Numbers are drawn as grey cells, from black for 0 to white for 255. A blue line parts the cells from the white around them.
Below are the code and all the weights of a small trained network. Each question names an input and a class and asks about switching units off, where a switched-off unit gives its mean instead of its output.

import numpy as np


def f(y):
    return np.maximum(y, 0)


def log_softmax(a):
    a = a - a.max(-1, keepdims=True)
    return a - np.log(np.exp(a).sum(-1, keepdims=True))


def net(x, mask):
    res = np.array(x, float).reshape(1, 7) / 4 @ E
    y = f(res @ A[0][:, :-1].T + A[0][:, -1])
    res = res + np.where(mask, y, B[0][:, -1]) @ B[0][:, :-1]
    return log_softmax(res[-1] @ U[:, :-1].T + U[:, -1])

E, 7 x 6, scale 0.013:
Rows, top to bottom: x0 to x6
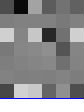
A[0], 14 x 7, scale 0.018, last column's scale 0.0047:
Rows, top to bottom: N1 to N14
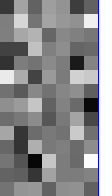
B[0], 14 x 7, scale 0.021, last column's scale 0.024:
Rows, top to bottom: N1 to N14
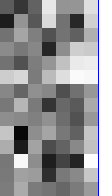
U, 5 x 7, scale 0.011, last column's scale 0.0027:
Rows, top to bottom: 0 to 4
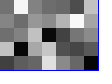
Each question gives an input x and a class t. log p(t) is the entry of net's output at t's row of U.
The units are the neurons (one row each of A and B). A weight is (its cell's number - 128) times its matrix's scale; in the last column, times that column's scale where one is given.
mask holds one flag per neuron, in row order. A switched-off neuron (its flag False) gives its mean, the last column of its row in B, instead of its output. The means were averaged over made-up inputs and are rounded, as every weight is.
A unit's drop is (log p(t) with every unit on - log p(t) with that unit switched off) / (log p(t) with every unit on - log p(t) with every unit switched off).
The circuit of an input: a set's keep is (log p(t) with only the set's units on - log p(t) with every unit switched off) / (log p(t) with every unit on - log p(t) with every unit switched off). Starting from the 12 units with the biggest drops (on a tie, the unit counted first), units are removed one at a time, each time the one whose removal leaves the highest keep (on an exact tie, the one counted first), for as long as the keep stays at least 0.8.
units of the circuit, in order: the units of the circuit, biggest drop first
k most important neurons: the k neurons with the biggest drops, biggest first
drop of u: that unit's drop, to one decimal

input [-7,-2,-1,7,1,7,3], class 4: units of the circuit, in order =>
N2
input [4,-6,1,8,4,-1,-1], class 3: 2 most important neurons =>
N12, N6
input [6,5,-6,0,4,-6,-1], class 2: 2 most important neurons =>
N12, N6
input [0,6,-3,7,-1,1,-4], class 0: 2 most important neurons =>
N11, N4
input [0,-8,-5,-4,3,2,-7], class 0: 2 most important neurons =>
N12, N11
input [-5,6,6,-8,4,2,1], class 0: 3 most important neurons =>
N5, N1, N2
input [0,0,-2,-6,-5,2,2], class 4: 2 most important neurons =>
N6, N4
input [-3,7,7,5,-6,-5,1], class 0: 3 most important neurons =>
N5, N1, N8
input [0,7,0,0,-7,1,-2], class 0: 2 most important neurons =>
N5, N11
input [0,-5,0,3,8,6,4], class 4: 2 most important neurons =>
N12, N6
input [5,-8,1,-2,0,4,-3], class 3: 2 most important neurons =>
N10, N12
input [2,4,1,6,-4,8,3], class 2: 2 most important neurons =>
N6, N1
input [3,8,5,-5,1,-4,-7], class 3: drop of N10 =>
0.5
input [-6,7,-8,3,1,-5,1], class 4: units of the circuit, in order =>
N1
